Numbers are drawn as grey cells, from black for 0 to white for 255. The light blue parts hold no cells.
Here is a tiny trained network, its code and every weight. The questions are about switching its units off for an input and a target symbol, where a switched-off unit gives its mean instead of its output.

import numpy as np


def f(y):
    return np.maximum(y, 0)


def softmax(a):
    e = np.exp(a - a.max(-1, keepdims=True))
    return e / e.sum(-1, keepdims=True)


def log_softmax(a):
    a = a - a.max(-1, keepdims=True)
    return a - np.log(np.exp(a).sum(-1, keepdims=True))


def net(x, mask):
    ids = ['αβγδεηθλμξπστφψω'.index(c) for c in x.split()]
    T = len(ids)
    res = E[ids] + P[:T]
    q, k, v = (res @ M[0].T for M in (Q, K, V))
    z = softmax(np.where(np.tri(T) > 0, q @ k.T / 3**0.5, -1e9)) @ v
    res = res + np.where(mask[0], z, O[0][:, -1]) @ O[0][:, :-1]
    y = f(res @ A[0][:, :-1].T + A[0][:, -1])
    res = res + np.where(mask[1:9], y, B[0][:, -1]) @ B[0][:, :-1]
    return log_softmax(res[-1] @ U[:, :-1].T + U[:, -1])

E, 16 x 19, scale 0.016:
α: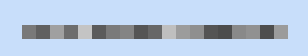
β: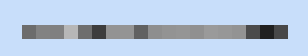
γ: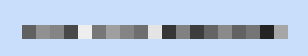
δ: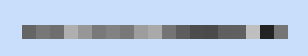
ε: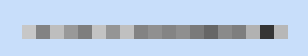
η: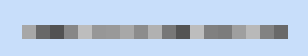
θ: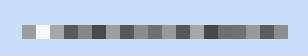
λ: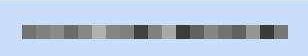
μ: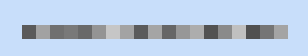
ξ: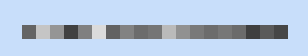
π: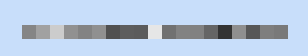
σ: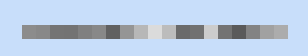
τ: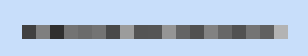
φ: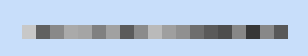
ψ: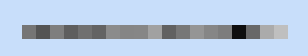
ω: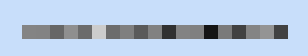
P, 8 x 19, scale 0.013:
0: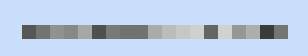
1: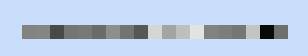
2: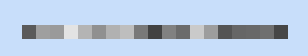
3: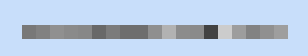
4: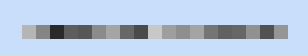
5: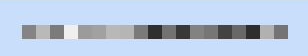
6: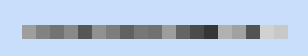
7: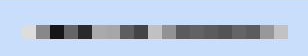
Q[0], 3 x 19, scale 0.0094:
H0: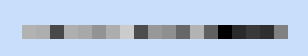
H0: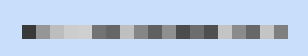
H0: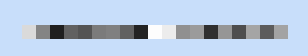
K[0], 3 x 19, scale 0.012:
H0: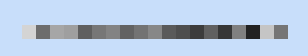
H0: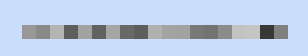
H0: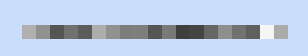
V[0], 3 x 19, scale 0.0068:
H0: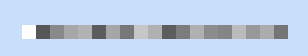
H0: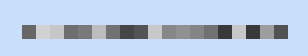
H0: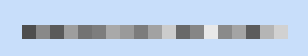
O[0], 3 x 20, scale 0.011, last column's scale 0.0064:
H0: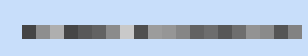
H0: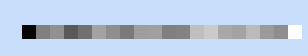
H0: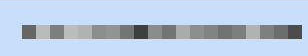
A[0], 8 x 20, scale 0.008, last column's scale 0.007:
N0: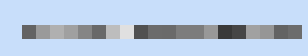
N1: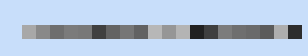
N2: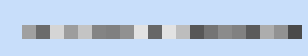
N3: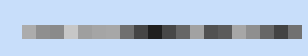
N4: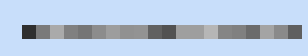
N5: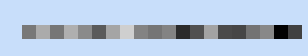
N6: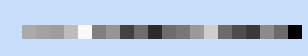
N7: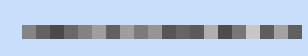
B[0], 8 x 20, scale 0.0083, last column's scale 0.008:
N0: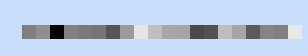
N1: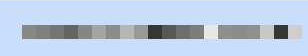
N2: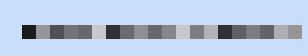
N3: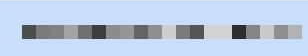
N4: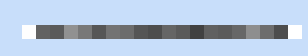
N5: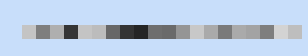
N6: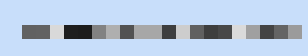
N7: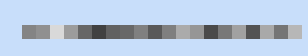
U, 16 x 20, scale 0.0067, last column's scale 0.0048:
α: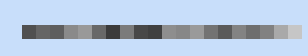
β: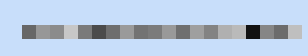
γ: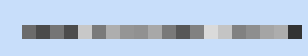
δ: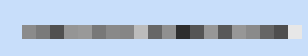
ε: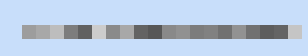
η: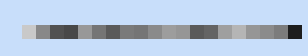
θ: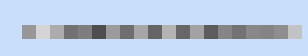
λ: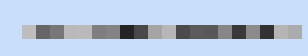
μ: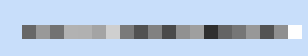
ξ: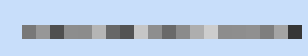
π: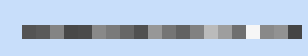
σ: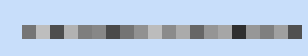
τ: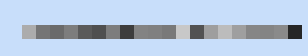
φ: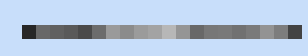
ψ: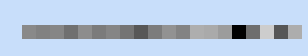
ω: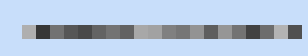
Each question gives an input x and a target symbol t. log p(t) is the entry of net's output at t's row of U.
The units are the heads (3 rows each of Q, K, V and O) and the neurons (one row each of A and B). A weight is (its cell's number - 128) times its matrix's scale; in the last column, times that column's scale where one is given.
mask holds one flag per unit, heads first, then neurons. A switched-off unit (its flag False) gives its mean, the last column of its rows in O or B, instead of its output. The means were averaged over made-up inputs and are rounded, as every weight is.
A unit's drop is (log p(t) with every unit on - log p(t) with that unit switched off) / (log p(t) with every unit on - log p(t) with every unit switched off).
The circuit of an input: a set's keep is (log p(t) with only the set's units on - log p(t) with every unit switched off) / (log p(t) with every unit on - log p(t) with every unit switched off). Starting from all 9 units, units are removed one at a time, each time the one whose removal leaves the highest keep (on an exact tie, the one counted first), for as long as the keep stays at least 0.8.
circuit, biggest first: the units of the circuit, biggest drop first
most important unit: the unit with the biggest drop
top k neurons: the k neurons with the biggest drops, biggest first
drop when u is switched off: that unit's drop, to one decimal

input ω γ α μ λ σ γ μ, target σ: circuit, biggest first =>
[H0; N3; N0]
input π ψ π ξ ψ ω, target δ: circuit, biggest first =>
[H0; N4; N0]
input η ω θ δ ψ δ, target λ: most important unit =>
N5
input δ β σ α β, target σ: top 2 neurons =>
[N0; N3]
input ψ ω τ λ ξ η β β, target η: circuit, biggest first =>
[H0; N0; N5]
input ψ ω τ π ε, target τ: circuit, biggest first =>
[H0; N6; N3]
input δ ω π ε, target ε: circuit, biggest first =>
[H0; N0; N1]
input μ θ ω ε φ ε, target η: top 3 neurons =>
[N0; N5; N4]
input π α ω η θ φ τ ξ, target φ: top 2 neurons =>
[N5; N0]
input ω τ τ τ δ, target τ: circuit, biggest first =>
[H0; N6; N3; N1]
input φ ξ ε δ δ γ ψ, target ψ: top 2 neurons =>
[N1; N0]
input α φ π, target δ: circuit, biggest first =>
[N4; H0; N0]
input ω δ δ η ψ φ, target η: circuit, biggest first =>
[H0; N0; N5]
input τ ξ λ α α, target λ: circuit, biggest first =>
[H0]
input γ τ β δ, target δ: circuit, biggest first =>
[H0; N1]
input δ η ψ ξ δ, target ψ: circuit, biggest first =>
[H0; N1; N3; N0]
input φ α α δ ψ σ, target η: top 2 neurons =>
[N0; N5]
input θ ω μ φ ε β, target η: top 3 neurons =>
[N0; N5; N4]
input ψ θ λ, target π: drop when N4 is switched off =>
0.1
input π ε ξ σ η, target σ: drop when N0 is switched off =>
0.3
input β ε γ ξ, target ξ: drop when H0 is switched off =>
0.9
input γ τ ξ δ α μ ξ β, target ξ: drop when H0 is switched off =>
0.9
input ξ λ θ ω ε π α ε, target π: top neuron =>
[N0]
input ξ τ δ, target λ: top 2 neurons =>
[N5; N1]
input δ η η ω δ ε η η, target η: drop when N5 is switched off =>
0.3
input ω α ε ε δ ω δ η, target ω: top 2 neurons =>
[N7; N1]
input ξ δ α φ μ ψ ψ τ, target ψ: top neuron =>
[N1]
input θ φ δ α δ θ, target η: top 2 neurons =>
[N0; N5]
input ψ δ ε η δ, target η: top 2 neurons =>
[N0; N5]
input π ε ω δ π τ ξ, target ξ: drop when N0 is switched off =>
0.0
